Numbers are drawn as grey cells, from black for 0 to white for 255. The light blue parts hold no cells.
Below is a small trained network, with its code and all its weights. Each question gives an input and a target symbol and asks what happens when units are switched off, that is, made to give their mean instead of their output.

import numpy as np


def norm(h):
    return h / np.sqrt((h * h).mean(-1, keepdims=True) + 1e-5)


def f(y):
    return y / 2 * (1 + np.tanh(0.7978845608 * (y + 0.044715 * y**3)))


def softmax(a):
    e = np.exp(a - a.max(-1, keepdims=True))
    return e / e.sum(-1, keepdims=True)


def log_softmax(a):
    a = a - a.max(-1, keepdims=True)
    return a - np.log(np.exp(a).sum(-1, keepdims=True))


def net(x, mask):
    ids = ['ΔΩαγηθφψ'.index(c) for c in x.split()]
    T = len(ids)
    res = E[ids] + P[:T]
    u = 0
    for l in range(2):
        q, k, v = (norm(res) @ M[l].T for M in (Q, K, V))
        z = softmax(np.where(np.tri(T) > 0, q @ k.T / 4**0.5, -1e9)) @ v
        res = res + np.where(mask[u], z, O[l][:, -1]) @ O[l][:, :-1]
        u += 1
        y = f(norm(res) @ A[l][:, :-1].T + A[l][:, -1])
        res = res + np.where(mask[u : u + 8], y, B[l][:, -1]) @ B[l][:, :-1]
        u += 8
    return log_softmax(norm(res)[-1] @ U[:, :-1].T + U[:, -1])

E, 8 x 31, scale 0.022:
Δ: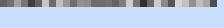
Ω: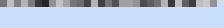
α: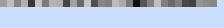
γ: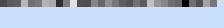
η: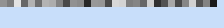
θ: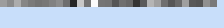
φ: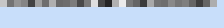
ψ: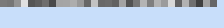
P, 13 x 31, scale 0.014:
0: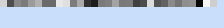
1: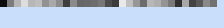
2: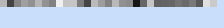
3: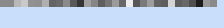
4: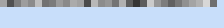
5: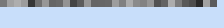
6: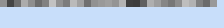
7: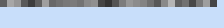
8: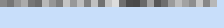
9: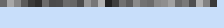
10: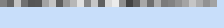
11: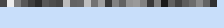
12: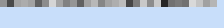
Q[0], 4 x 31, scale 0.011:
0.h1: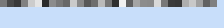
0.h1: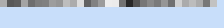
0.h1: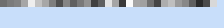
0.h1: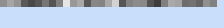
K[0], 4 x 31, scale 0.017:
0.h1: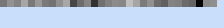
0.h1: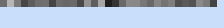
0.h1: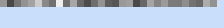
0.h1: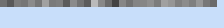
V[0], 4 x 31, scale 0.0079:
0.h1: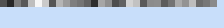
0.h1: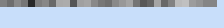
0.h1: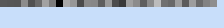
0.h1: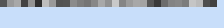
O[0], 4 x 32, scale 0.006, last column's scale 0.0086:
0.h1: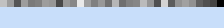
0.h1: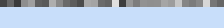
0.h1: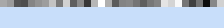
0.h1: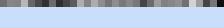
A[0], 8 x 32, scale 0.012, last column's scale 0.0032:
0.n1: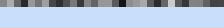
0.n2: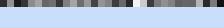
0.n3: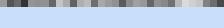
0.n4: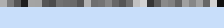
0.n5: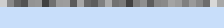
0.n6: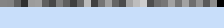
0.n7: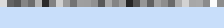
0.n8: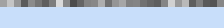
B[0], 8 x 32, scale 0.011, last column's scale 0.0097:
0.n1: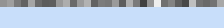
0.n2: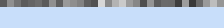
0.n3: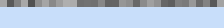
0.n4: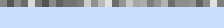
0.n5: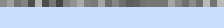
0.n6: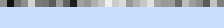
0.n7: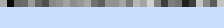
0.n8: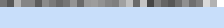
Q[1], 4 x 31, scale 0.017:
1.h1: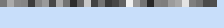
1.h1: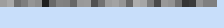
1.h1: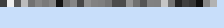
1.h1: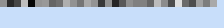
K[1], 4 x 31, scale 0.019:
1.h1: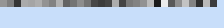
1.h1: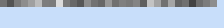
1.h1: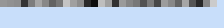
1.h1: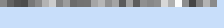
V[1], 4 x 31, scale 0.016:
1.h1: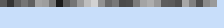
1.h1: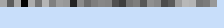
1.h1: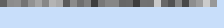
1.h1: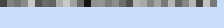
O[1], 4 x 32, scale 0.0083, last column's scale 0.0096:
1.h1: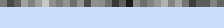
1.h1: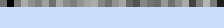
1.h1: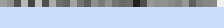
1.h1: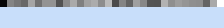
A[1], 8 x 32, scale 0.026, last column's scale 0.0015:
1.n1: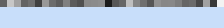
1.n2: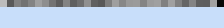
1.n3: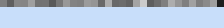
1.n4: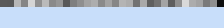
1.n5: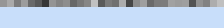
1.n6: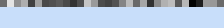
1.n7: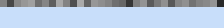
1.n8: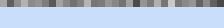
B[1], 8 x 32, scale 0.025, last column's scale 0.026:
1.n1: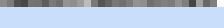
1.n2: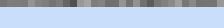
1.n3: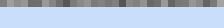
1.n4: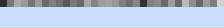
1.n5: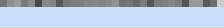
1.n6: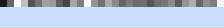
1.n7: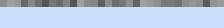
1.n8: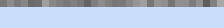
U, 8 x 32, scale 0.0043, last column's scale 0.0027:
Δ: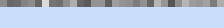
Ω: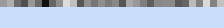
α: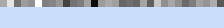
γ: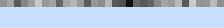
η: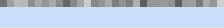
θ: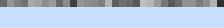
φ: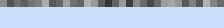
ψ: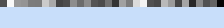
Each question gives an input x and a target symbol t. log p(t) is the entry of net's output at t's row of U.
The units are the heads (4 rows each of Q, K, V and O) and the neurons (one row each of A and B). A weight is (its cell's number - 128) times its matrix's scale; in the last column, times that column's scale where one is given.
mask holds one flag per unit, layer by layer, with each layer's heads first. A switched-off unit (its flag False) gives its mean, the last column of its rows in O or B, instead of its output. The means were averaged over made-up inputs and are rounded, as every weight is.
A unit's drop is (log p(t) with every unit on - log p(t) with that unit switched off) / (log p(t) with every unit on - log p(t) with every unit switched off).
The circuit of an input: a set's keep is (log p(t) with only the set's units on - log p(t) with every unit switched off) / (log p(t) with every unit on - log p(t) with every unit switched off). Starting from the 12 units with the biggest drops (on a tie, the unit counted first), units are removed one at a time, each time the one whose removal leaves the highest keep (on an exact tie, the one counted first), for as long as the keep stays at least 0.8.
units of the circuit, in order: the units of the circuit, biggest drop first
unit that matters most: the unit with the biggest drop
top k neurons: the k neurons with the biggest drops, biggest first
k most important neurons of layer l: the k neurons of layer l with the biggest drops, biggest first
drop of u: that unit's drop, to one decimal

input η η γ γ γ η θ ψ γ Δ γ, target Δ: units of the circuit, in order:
[1.h1, 1.n6, 1.n1, 1.n8]
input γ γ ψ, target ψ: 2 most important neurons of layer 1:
[1.n3, 1.n6]
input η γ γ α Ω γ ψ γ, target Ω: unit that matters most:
0.n1
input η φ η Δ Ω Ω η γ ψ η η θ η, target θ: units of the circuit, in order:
[1.h1, 1.n7, 1.n6]
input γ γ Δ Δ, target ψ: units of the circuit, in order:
[0.h1, 1.n8, 1.h1]
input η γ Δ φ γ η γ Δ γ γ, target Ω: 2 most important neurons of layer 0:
[0.n2, 0.n1]
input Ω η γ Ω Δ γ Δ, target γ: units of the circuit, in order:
[0.h1, 1.h1, 1.n6]
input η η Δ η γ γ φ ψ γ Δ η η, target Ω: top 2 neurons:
[1.n6, 0.n1]
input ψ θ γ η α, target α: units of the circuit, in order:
[0.n7, 1.h1, 1.n6, 1.n1]
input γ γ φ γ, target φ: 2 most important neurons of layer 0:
[0.n2, 0.n1]
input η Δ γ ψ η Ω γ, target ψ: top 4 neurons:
[0.n8, 1.n3, 1.n6, 1.n4]
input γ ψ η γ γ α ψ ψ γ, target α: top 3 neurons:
[0.n8, 1.n6, 1.n1]
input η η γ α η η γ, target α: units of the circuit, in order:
[1.h1, 1.n6, 0.n8]
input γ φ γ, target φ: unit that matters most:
1.h1
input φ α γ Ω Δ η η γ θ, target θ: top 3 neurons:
[1.n7, 1.n6, 1.n1]
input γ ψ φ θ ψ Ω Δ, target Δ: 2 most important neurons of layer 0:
[0.n7, 0.n3]
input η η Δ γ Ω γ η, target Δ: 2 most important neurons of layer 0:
[0.n8, 0.n5]
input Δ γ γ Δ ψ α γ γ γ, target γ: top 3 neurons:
[1.n6, 1.n1, 1.n4]
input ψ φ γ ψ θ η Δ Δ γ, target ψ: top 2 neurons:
[1.n3, 0.n8]
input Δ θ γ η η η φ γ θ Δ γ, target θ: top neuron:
[1.n7]
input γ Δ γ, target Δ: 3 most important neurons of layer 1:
[1.n6, 1.n1, 1.n8]
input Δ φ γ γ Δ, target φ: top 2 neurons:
[0.n3, 0.n8]
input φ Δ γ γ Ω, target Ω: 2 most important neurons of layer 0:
[0.n7, 0.n5]
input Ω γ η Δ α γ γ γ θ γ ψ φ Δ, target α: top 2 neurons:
[1.n6, 1.n1]
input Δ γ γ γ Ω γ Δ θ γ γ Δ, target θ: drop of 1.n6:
0.2
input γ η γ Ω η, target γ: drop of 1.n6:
0.4
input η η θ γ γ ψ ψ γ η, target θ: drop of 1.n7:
0.7
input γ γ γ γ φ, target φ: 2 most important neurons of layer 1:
[1.n2, 1.n6]
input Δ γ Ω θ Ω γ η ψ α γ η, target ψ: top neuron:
[0.n8]
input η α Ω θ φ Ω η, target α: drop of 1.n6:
0.2
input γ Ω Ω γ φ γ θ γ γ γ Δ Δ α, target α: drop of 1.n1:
0.2
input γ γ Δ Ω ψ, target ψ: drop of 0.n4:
0.0
